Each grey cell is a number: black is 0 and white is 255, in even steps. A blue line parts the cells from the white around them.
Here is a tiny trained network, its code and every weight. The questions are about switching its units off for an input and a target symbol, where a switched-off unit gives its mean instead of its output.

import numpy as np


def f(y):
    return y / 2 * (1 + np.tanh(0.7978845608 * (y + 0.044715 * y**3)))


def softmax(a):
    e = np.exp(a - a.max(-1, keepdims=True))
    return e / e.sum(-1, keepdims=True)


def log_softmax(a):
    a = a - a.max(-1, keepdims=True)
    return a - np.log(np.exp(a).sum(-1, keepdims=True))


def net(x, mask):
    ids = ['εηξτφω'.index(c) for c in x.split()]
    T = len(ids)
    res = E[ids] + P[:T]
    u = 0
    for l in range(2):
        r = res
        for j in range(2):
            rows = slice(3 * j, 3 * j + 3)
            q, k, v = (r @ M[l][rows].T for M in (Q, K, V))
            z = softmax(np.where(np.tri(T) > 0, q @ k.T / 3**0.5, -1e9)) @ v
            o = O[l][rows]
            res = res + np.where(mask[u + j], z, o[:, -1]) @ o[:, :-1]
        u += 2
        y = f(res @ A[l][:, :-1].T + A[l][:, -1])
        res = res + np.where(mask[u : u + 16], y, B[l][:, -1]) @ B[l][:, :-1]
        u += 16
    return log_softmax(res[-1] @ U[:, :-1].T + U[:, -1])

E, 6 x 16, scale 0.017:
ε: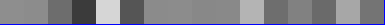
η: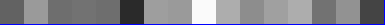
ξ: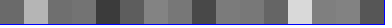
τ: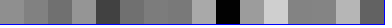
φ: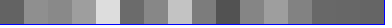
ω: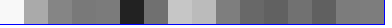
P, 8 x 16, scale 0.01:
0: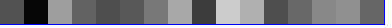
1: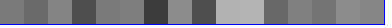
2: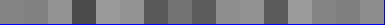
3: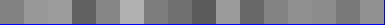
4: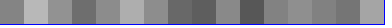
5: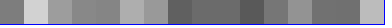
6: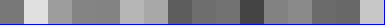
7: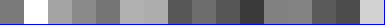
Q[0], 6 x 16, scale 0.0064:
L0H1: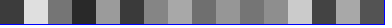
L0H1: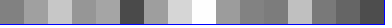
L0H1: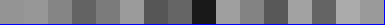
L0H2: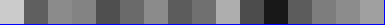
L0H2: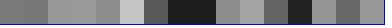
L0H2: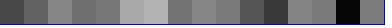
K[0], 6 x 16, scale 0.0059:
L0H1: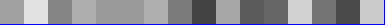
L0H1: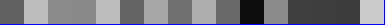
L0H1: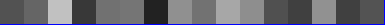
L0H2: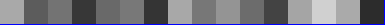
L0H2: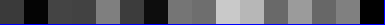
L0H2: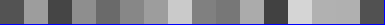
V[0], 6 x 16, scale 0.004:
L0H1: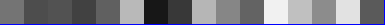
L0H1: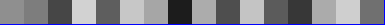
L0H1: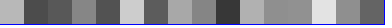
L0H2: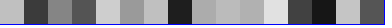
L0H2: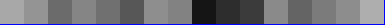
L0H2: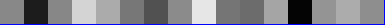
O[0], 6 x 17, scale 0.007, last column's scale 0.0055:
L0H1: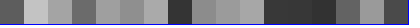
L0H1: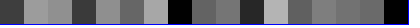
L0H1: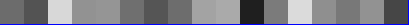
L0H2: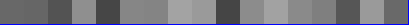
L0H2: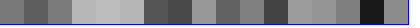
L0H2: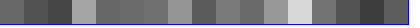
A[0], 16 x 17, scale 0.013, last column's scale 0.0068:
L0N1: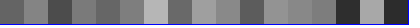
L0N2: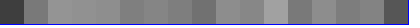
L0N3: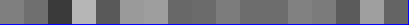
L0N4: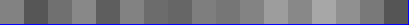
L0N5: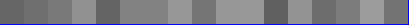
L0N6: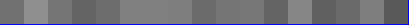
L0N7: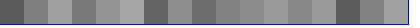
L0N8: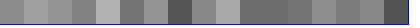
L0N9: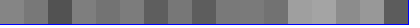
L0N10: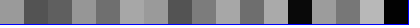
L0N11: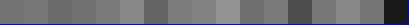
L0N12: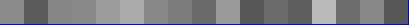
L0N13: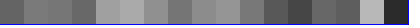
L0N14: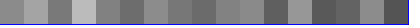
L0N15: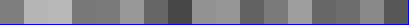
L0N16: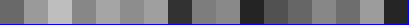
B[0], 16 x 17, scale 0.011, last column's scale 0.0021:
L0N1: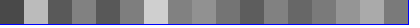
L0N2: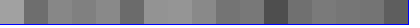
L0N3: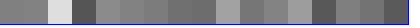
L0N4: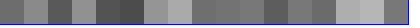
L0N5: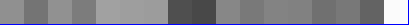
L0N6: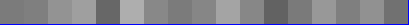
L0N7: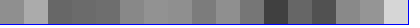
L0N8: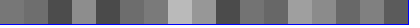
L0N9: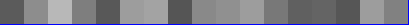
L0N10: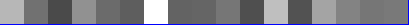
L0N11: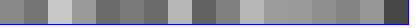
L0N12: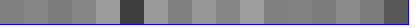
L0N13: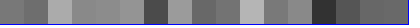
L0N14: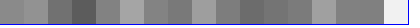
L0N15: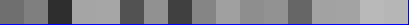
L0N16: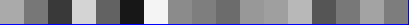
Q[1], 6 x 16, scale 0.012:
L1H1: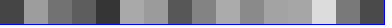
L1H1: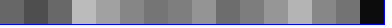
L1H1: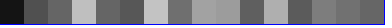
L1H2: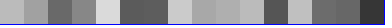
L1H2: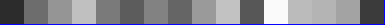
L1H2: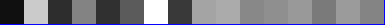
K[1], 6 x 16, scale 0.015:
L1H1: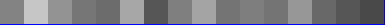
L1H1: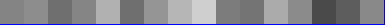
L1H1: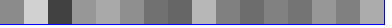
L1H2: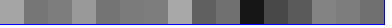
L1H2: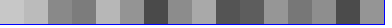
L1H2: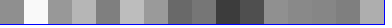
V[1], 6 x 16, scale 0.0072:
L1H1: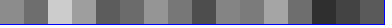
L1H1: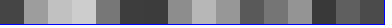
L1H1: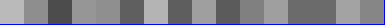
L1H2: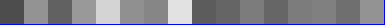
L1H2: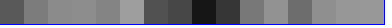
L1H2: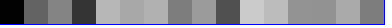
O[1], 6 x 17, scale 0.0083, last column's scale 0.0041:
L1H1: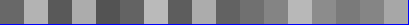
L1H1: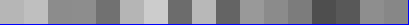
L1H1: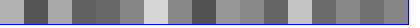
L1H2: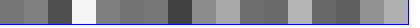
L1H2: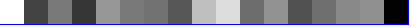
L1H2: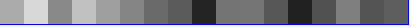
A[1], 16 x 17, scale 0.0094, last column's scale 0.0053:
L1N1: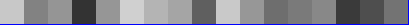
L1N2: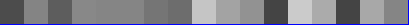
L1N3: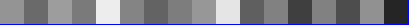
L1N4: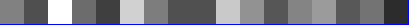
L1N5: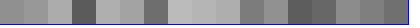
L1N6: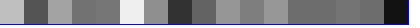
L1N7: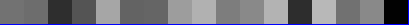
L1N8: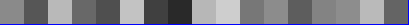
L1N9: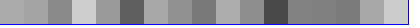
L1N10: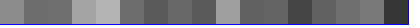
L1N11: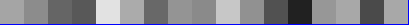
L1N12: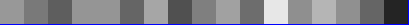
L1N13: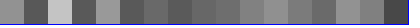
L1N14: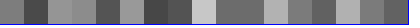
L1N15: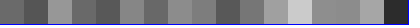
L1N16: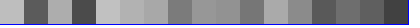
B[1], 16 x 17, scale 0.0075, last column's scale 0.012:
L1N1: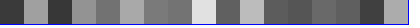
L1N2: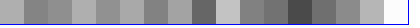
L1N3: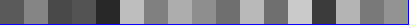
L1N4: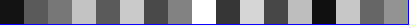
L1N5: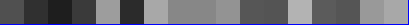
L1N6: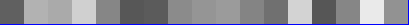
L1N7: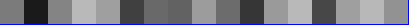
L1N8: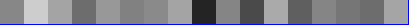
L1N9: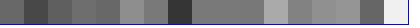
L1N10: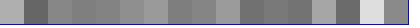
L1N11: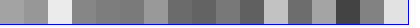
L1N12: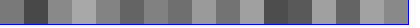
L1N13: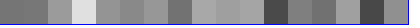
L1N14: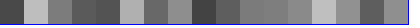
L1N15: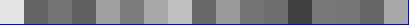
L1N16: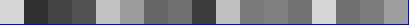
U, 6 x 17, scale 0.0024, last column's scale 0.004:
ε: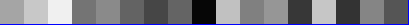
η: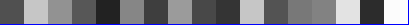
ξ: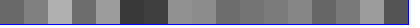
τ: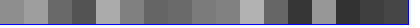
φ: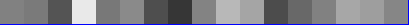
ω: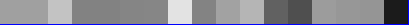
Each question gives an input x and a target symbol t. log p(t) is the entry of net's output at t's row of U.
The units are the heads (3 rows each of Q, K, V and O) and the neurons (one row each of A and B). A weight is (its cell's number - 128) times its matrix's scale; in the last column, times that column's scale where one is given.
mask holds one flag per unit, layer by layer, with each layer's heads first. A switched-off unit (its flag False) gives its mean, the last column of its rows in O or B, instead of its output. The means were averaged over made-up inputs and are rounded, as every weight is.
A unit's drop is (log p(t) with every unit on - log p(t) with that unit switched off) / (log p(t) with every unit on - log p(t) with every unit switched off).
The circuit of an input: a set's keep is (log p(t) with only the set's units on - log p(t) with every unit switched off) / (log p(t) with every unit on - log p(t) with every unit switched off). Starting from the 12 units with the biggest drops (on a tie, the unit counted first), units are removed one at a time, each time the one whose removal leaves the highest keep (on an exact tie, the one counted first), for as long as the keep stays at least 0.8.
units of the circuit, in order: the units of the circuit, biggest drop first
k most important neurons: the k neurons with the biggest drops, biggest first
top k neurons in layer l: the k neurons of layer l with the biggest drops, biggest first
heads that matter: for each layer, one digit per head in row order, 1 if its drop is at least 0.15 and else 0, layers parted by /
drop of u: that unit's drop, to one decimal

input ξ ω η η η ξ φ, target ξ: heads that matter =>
00 / 11
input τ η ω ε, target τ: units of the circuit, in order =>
[L1H2, L1N1, L0H1, L1N16]
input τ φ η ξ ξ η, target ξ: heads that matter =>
01 / 11
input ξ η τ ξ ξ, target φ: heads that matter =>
11 / 10
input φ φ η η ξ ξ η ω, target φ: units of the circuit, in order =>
[L1H2, L1N9]
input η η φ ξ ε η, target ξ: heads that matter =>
11 / 11
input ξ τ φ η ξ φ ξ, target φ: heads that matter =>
01 / 10
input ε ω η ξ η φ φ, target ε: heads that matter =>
00 / 11
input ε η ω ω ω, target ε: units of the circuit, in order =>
[L1H2, L1N11, L1H1]
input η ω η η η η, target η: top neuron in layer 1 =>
[L1N2]
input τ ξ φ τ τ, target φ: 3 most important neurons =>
[L0N16, L0N15, L1N13]
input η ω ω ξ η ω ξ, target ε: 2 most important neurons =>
[L0N15, L1N8]
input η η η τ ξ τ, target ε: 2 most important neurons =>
[L0N15, L1N11]
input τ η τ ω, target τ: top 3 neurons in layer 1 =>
[L1N1, L1N16, L1N5]
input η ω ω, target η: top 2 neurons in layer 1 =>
[L1N2, L1N11]
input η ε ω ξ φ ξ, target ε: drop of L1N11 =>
0.2
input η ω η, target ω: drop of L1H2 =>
1.0
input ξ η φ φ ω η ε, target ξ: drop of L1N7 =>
0.4
